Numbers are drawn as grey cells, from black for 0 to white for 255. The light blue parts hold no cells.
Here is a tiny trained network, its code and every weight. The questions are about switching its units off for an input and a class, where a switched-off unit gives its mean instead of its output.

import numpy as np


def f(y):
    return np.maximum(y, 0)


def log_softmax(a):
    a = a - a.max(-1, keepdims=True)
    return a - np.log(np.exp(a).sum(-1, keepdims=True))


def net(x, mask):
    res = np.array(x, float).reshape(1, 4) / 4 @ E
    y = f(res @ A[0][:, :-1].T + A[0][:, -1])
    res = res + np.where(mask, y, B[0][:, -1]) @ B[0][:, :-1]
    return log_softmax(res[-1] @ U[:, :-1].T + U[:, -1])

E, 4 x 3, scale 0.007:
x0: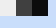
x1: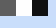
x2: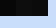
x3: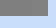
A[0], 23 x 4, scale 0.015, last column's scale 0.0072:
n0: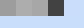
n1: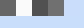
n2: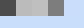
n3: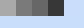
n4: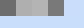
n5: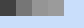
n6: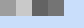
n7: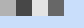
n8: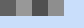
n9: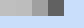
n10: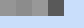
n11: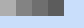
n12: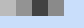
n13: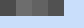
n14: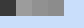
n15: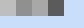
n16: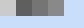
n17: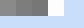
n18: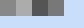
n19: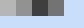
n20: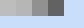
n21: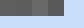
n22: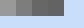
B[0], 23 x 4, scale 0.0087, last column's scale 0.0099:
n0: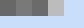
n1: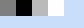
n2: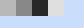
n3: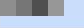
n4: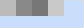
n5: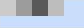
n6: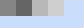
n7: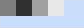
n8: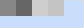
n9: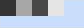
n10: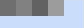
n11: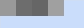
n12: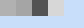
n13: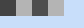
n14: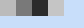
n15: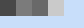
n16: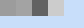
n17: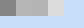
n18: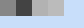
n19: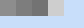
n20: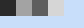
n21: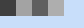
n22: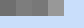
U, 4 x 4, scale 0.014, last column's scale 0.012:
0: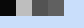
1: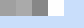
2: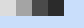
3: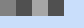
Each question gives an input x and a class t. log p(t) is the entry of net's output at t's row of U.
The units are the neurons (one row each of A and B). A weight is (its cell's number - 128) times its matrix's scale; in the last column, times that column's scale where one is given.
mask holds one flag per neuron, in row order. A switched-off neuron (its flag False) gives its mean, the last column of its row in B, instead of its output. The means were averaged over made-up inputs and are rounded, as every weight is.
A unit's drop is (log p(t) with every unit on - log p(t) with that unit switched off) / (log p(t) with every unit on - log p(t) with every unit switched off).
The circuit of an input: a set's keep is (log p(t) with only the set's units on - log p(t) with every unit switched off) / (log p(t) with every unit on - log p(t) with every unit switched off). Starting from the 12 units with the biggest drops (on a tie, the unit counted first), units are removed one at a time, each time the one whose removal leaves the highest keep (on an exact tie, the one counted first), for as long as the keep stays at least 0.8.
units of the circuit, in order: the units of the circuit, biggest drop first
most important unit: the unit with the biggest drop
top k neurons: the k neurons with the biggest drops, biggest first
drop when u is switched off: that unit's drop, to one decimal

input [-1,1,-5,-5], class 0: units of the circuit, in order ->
[n9 n20]
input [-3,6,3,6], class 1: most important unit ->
n7
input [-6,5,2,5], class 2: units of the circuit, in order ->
[n14 n2]
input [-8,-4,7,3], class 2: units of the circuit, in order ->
[n5 n14]
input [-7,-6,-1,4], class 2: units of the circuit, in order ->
[n2 n5 n14]
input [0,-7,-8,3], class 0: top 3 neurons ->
[n9 n20 n15]
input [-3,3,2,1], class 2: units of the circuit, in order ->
[n14 n20]
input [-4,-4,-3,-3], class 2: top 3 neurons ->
[n2 n1 n4]
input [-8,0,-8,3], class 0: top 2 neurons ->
[n9 n20]
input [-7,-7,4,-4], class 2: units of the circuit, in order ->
[n5 n14 n2]
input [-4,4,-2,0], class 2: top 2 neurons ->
[n2 n14]
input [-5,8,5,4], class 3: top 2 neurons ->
[n1 n8]
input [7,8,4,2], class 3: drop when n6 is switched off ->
0.1
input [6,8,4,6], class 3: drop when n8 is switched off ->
0.2
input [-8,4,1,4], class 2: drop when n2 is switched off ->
0.1
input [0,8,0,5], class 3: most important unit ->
n1
